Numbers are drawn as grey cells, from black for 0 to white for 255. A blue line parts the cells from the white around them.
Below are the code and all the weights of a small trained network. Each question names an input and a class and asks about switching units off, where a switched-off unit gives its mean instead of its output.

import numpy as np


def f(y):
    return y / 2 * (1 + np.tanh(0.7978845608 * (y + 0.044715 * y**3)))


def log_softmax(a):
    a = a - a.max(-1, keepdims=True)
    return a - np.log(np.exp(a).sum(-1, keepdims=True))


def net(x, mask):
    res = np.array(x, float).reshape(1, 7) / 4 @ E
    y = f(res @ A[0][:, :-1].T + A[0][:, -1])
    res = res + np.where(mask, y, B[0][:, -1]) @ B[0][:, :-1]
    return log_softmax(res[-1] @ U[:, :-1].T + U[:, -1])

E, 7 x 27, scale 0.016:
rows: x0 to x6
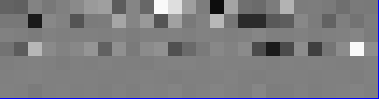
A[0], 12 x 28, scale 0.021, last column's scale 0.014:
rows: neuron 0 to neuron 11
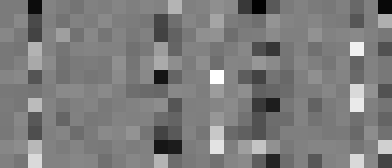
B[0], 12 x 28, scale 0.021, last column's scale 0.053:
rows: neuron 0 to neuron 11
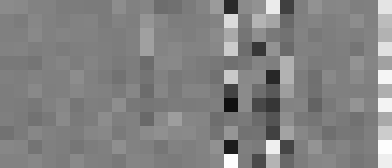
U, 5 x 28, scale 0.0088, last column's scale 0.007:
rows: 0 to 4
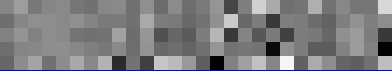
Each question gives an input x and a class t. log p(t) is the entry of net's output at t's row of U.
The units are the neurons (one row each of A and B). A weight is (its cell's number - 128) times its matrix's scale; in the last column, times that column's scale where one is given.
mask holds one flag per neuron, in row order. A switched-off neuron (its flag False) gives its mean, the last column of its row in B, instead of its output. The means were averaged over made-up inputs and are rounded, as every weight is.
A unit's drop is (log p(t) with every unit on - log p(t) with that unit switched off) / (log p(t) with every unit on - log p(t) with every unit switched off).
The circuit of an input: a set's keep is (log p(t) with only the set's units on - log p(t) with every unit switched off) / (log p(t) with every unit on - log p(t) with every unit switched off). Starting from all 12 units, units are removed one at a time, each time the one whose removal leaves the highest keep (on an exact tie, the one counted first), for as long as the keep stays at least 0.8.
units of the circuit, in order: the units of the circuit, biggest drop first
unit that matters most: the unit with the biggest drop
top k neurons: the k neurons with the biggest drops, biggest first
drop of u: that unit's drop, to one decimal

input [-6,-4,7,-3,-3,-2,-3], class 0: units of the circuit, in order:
(neuron 7)
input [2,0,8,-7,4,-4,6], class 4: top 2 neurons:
(neuron 10; neuron 0)
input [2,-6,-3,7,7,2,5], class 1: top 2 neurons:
(neuron 11; neuron 10)
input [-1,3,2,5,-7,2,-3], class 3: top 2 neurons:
(neuron 7; neuron 10)
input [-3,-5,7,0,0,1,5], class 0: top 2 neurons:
(neuron 7; neuron 3)
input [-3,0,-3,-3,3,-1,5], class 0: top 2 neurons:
(neuron 10; neuron 11)
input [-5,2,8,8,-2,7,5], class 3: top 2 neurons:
(neuron 7; neuron 5)
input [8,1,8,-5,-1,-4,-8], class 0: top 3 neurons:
(neuron 5; neuron 7; neuron 9)
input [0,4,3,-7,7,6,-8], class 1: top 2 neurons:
(neuron 10; neuron 5)
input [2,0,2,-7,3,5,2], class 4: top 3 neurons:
(neuron 10; neuron 0; neuron 3)
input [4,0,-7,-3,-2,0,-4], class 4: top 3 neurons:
(neuron 10; neuron 0; neuron 7)
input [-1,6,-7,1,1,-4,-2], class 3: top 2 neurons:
(neuron 11; neuron 5)
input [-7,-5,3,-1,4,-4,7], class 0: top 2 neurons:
(neuron 7; neuron 10)
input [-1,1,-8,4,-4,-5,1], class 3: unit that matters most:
neuron 0
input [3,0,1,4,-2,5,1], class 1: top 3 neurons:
(neuron 10; neuron 0; neuron 11)
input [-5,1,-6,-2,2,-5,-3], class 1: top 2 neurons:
(neuron 5; neuron 0)
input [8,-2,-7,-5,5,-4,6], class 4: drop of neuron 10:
0.1
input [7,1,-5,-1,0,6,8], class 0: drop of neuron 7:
0.5
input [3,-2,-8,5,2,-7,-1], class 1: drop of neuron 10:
1.8
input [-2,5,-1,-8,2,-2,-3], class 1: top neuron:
(neuron 5)
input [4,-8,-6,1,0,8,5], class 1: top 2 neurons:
(neuron 10; neuron 11)
